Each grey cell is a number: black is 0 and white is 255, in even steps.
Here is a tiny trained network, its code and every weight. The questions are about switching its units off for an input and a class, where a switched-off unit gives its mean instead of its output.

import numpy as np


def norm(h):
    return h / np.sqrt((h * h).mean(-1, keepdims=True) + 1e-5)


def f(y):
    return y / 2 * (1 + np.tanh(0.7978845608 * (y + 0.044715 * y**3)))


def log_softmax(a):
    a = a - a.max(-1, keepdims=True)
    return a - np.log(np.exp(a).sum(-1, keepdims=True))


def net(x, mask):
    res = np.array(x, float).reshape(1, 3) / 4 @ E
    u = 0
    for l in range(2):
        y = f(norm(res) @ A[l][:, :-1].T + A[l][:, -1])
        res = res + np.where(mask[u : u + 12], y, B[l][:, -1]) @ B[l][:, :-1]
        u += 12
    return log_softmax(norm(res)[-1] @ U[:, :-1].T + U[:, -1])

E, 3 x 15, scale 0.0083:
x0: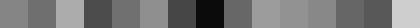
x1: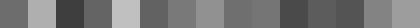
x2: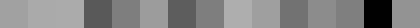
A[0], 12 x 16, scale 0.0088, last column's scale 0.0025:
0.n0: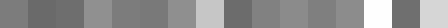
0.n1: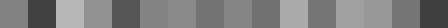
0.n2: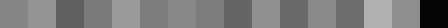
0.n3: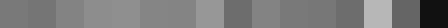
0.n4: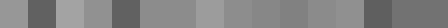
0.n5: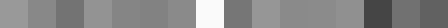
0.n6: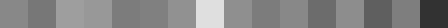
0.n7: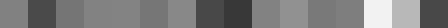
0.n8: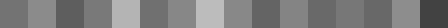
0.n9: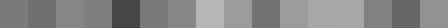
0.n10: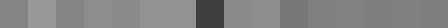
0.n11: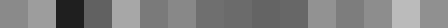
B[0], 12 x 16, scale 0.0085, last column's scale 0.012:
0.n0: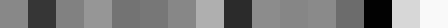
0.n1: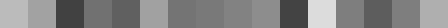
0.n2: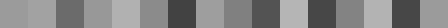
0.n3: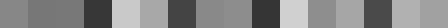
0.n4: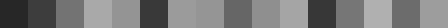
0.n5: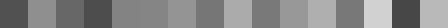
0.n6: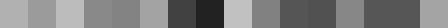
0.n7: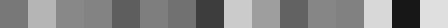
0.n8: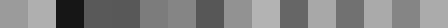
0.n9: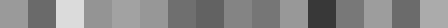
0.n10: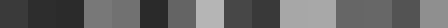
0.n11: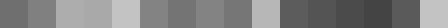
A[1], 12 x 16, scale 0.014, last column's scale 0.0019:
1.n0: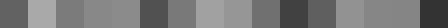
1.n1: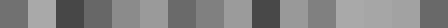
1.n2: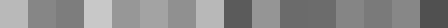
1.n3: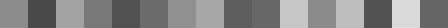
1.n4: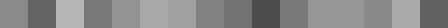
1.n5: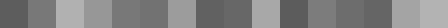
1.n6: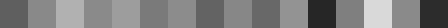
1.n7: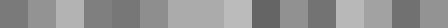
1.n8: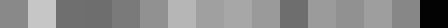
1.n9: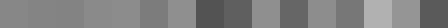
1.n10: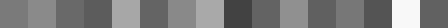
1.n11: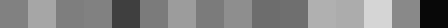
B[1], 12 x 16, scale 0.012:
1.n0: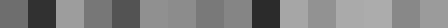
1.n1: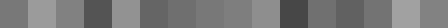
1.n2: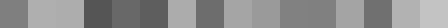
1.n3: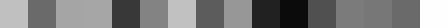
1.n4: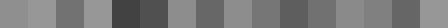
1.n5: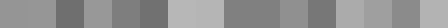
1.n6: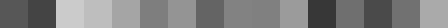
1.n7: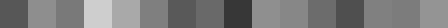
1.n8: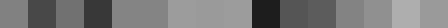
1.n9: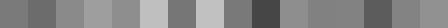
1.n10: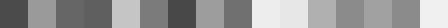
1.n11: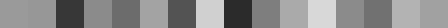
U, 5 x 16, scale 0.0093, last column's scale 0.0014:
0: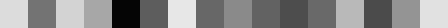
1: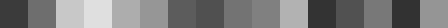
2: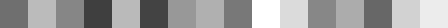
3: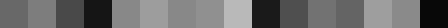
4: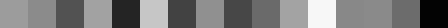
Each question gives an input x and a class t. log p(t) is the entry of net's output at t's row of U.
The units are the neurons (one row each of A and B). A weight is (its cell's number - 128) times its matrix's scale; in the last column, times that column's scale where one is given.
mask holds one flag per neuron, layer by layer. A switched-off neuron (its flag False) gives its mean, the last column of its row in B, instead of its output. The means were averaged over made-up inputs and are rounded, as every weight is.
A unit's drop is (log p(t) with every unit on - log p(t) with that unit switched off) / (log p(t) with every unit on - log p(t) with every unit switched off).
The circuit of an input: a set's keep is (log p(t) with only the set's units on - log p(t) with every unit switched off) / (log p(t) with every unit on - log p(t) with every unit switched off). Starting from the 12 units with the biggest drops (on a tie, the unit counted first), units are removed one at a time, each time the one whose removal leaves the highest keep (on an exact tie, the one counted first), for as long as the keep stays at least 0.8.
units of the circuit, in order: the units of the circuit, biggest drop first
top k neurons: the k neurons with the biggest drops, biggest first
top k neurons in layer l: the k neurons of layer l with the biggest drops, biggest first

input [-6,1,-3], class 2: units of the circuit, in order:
1.n10, 0.n0
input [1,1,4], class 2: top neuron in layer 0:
0.n7
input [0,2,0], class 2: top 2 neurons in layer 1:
1.n3, 1.n2
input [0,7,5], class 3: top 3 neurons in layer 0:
0.n0, 0.n8, 0.n3
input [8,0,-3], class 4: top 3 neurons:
1.n11, 0.n9, 0.n4
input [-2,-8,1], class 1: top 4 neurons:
0.n0, 0.n9, 0.n4, 1.n3
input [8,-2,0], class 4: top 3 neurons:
0.n0, 1.n3, 1.n10
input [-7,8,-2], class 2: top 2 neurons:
0.n0, 0.n7
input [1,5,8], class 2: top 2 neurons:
0.n7, 1.n3
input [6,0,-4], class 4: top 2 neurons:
1.n11, 0.n9
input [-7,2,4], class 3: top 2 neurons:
0.n8, 1.n8
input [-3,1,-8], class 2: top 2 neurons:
1.n10, 0.n0
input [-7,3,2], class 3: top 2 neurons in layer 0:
0.n5, 0.n8
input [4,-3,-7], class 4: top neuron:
0.n7
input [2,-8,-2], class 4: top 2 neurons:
0.n1, 0.n0
